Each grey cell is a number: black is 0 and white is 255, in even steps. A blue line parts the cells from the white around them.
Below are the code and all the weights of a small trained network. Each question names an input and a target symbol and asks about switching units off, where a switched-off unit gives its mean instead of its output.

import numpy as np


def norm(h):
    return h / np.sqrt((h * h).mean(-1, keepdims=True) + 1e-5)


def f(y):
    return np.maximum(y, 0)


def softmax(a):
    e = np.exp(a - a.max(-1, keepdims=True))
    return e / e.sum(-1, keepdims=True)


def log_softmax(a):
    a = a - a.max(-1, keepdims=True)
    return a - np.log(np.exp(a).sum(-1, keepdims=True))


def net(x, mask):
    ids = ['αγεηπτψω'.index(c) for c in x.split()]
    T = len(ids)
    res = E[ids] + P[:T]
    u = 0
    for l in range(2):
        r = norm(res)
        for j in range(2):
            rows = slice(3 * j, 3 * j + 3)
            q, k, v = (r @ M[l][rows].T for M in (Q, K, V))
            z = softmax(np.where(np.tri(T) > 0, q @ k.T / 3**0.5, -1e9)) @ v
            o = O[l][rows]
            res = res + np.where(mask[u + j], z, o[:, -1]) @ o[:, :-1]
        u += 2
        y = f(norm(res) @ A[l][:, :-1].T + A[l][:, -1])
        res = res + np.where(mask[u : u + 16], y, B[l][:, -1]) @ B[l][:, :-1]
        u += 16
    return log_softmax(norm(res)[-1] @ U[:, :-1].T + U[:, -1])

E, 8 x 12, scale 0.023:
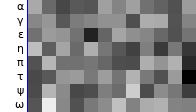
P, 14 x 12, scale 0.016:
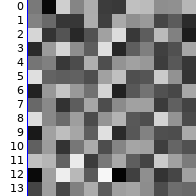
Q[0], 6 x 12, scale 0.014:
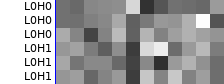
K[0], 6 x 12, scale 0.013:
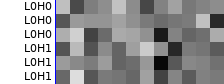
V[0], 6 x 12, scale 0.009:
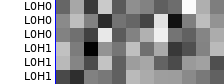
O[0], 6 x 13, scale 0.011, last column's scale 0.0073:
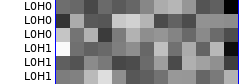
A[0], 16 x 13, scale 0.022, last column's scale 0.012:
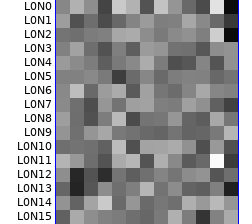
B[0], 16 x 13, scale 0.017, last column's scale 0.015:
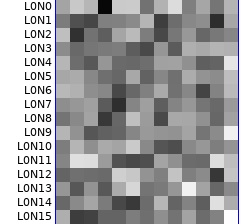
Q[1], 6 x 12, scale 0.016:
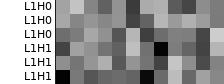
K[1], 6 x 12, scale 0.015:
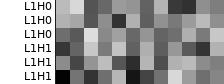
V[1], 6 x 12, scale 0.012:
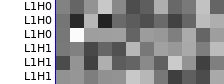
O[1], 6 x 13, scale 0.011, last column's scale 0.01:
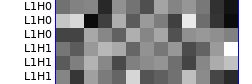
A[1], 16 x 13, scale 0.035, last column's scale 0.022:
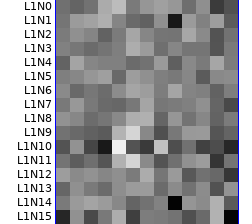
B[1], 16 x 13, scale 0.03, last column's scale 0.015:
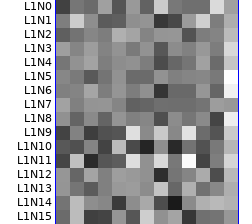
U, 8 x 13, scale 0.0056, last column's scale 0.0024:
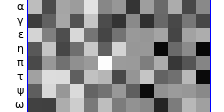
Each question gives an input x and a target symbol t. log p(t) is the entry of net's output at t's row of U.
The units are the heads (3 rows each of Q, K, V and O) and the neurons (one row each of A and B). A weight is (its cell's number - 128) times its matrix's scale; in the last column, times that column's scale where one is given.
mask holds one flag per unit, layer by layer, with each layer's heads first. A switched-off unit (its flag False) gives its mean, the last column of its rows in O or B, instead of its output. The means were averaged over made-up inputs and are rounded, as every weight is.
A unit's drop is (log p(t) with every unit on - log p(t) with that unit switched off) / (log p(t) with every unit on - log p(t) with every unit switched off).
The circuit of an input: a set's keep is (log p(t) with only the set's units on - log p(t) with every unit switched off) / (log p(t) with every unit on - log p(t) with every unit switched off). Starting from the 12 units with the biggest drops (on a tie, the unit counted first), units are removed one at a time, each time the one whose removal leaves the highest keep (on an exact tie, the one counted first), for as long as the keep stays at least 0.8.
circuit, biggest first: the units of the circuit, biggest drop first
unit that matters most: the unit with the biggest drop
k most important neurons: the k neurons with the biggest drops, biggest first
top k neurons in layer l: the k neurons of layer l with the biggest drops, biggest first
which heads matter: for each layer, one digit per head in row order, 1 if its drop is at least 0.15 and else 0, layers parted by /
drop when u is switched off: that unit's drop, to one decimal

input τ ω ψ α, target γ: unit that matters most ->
L0H1
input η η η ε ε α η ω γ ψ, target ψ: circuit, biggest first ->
(L0H0 L1N14)
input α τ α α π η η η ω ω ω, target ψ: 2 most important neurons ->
(L0N3 L0N10)
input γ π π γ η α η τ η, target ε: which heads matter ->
11 / 00
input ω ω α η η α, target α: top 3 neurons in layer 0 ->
(L0N12 L0N1 L0N11)
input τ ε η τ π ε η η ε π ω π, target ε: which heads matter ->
10 / 01
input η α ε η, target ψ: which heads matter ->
10 / 10
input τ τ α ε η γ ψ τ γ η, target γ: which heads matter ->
00 / 10
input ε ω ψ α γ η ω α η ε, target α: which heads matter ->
01 / 00
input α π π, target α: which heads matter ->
10 / 11
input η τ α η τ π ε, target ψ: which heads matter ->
10 / 00
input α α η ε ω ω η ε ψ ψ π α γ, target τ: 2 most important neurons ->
(L0N0 L0N11)
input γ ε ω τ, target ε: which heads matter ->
11 / 00
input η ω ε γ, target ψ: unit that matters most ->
L0H0
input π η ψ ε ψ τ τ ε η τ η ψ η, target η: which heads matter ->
00 / 01
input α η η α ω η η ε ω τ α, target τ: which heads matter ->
00 / 00
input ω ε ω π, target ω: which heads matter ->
01 / 10
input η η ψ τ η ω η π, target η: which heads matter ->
00 / 00
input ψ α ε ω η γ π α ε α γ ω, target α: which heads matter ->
11 / 00
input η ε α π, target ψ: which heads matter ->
10 / 00
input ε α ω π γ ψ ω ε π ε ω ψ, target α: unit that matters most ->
L0N7
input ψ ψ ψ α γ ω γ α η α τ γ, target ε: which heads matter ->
10 / 00
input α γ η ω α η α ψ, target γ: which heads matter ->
00 / 00
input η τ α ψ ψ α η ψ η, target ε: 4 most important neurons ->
(L0N14 L0N12 L0N11 L0N4)
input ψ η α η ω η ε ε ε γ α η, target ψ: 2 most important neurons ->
(L0N14 L0N15)
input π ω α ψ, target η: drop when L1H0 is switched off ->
0.0
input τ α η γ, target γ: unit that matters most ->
L1H0
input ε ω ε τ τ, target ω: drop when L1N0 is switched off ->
0.6
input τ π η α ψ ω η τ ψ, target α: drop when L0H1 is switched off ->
1.4
